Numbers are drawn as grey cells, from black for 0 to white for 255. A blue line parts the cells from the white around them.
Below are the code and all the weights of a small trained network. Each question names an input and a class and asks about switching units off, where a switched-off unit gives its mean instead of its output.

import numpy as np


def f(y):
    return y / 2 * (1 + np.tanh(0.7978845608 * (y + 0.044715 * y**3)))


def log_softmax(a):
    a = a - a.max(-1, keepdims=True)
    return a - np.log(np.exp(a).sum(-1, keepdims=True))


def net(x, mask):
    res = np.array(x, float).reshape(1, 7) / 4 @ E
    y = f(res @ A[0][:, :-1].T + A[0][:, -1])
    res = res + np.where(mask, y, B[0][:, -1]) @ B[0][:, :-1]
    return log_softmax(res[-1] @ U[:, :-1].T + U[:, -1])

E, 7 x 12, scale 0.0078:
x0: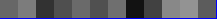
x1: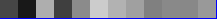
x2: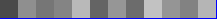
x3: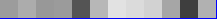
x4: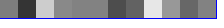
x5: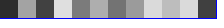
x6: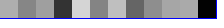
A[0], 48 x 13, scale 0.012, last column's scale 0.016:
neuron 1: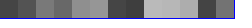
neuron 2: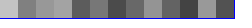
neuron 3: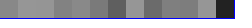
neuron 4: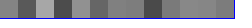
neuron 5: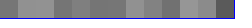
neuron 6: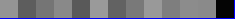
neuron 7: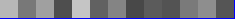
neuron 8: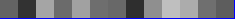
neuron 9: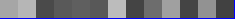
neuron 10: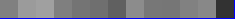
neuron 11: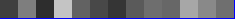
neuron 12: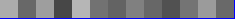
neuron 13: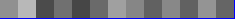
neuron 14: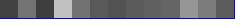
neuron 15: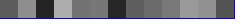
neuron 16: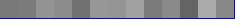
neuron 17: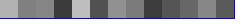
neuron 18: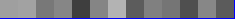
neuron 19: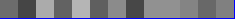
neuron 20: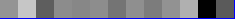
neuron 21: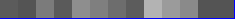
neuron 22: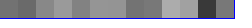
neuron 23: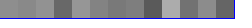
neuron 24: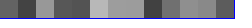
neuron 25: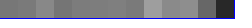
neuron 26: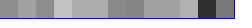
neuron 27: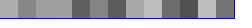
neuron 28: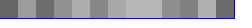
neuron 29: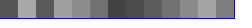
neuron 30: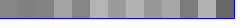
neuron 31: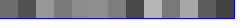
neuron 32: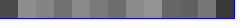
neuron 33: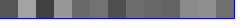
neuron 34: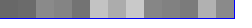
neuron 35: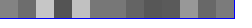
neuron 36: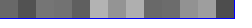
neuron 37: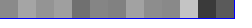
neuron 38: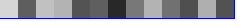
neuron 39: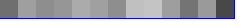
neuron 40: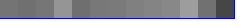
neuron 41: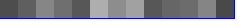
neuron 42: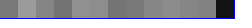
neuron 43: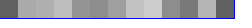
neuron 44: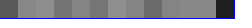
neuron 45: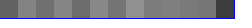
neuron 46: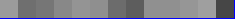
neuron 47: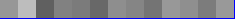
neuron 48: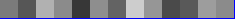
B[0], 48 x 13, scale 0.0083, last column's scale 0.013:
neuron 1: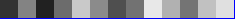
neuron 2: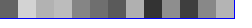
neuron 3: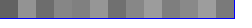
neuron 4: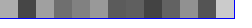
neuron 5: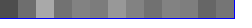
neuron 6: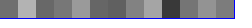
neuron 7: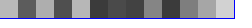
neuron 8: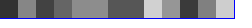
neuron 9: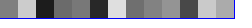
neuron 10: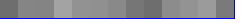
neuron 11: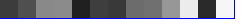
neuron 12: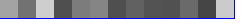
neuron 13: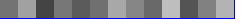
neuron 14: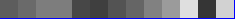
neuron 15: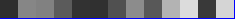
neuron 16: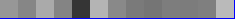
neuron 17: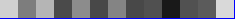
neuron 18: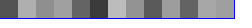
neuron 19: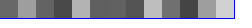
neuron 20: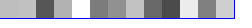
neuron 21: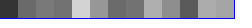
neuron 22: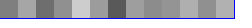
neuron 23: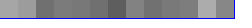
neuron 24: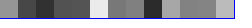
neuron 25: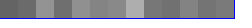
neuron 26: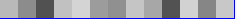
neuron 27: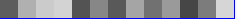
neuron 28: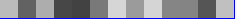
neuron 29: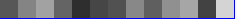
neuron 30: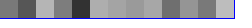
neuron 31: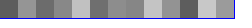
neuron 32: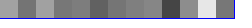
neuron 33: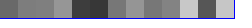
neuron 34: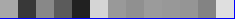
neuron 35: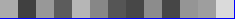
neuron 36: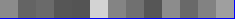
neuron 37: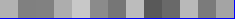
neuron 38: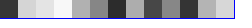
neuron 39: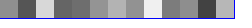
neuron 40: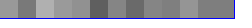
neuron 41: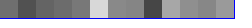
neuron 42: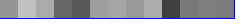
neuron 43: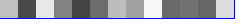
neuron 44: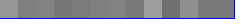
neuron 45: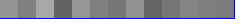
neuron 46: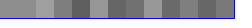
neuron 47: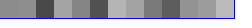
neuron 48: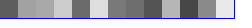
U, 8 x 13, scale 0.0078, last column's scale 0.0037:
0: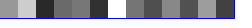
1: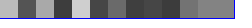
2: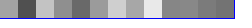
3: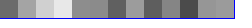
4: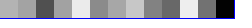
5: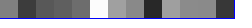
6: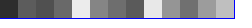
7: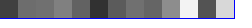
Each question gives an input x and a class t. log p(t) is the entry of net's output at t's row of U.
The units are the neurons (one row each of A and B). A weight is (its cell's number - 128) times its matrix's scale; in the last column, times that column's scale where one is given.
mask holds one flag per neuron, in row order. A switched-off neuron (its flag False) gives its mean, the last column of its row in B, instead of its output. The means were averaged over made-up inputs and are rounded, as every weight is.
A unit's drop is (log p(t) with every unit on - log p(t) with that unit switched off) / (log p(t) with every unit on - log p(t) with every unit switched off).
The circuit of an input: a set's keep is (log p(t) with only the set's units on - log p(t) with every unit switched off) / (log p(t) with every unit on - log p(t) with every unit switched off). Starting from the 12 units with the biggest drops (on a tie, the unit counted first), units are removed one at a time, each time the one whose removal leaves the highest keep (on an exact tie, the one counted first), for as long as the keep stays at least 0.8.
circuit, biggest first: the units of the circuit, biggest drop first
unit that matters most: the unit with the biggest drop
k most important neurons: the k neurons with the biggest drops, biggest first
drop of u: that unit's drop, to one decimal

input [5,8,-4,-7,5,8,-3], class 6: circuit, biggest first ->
neuron 1
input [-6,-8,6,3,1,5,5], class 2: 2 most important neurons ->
neuron 43; neuron 39
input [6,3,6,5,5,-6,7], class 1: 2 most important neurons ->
neuron 17; neuron 7
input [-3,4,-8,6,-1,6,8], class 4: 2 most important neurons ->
neuron 20; neuron 26
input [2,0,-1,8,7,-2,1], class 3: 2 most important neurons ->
neuron 38; neuron 27
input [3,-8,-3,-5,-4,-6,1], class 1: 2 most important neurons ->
neuron 17; neuron 7
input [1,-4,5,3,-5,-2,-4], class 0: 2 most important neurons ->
neuron 9; neuron 13
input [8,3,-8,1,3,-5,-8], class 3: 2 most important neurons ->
neuron 38; neuron 2
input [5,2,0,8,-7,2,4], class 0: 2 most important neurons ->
neuron 9; neuron 13
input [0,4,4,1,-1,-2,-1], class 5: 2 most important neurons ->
neuron 43; neuron 39
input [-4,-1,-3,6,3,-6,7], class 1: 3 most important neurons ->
neuron 17; neuron 7; neuron 12
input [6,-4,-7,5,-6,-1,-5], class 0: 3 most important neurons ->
neuron 9; neuron 13; neuron 18
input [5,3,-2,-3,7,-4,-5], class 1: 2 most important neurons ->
neuron 27; neuron 4
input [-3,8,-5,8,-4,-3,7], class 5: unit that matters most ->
neuron 24
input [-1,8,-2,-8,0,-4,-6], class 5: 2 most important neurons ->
neuron 24; neuron 41
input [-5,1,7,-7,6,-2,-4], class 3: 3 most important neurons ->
neuron 38; neuron 27; neuron 48
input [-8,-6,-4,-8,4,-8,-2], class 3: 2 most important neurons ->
neuron 38; neuron 2
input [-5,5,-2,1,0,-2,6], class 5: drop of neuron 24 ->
0.3
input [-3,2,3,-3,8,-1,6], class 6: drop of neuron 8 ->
0.0
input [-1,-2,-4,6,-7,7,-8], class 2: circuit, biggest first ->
neuron 43
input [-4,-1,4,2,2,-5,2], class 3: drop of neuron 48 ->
0.1
